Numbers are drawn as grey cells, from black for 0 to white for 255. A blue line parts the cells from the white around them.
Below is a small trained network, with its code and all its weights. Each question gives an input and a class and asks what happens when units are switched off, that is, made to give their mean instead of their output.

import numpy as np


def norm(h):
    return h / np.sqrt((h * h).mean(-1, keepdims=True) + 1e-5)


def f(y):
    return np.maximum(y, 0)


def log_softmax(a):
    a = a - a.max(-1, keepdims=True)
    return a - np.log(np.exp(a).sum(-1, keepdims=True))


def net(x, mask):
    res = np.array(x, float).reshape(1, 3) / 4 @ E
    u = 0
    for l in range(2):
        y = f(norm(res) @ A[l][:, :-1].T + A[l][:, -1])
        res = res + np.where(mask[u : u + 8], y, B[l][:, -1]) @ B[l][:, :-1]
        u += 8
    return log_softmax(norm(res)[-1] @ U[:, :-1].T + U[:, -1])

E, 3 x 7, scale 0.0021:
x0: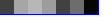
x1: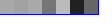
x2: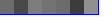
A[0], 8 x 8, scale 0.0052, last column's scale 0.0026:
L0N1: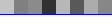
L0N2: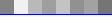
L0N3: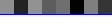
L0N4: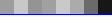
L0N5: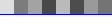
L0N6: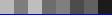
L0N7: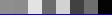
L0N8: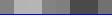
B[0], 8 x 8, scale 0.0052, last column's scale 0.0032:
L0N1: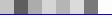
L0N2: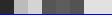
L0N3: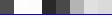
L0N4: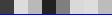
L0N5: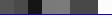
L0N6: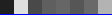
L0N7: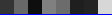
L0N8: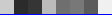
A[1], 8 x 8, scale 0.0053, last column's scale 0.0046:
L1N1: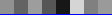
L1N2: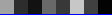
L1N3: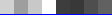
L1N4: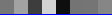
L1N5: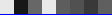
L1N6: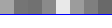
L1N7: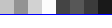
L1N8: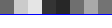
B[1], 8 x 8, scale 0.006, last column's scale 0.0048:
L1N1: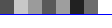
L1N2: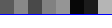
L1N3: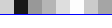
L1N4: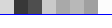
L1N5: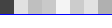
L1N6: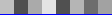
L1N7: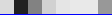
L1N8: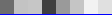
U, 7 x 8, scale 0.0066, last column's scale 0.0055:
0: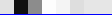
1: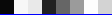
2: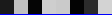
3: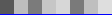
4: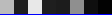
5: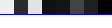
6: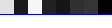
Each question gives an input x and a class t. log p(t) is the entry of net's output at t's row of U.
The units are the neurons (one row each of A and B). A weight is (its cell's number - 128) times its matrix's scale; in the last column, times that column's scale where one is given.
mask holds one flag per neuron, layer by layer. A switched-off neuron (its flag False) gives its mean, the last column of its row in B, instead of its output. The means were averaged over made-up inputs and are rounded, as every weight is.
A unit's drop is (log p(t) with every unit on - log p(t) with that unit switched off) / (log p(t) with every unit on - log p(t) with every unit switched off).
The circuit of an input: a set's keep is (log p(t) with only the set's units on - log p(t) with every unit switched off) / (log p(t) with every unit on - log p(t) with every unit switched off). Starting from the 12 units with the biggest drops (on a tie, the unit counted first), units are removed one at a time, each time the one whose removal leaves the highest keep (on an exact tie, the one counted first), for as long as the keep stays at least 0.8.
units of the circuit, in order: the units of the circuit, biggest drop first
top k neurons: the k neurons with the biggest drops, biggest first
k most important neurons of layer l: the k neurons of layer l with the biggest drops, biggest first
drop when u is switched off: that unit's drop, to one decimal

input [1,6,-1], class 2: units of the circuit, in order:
L0N7
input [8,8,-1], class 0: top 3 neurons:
L0N8; L1N3; L0N5
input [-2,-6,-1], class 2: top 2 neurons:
L0N3; L0N2
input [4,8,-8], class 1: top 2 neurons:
L0N4; L0N2
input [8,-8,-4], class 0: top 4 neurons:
L0N4; L0N3; L0N5; L1N4
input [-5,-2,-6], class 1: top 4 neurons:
L0N8; L1N4; L0N2; L0N4
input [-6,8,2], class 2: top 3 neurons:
L0N5; L0N7; L0N3
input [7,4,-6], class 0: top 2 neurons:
L0N8; L0N3
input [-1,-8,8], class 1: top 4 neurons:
L0N8; L0N5; L0N7; L0N1
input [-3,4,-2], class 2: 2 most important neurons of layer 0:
L0N5; L0N7
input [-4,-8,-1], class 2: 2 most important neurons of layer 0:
L0N3; L0N2
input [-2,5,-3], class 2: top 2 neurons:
L0N5; L0N7
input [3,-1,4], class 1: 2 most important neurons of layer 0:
L0N3; L0N1
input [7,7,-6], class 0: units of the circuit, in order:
L1N3
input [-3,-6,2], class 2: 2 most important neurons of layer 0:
L0N3; L0N2
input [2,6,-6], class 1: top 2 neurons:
L0N2; L0N4
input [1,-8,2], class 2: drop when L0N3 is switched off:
1.3
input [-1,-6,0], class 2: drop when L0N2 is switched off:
1.2
